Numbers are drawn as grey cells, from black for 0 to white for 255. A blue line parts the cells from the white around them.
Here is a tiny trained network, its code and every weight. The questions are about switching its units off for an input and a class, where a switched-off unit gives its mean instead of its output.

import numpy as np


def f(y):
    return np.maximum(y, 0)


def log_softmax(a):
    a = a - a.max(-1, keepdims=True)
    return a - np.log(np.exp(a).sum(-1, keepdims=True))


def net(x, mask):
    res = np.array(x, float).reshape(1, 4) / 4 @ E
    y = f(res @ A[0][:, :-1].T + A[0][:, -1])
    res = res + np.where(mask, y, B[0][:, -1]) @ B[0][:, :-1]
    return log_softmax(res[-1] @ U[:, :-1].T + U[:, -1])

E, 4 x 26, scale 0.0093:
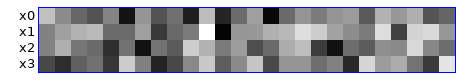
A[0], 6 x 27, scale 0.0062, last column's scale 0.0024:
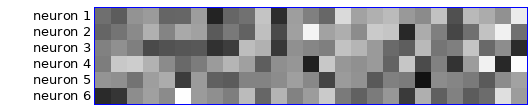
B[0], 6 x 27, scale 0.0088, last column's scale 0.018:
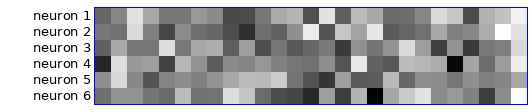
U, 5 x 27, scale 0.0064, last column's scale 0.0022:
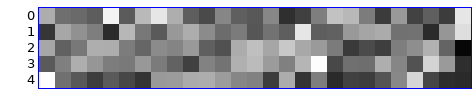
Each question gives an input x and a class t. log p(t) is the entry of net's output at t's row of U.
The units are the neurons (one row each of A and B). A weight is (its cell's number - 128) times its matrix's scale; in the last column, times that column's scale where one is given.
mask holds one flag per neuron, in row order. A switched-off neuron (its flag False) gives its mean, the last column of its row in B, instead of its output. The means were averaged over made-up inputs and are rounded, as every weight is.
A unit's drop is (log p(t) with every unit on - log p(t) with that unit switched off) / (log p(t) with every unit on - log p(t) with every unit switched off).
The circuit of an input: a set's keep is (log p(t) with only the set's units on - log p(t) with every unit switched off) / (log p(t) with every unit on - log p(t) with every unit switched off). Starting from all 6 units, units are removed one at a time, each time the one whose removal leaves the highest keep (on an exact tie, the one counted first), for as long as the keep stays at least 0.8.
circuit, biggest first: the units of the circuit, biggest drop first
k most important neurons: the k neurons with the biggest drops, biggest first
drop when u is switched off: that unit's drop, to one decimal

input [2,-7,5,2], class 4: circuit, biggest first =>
[neuron 4; neuron 6; neuron 1]
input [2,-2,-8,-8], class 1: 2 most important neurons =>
[neuron 4; neuron 3]
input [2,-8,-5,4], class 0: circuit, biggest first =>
[neuron 4]
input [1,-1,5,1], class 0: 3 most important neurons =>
[neuron 4; neuron 2; neuron 6]
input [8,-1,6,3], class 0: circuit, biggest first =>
[neuron 4; neuron 3; neuron 2]
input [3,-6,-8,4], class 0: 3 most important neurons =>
[neuron 4; neuron 2; neuron 1]
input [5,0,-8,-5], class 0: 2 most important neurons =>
[neuron 2; neuron 1]
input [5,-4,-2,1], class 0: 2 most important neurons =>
[neuron 4; neuron 2]
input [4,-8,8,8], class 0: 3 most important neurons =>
[neuron 4; neuron 3; neuron 2]
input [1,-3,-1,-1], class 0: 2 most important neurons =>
[neuron 4; neuron 2]
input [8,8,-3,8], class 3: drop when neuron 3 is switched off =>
0.0
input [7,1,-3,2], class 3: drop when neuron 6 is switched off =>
0.1
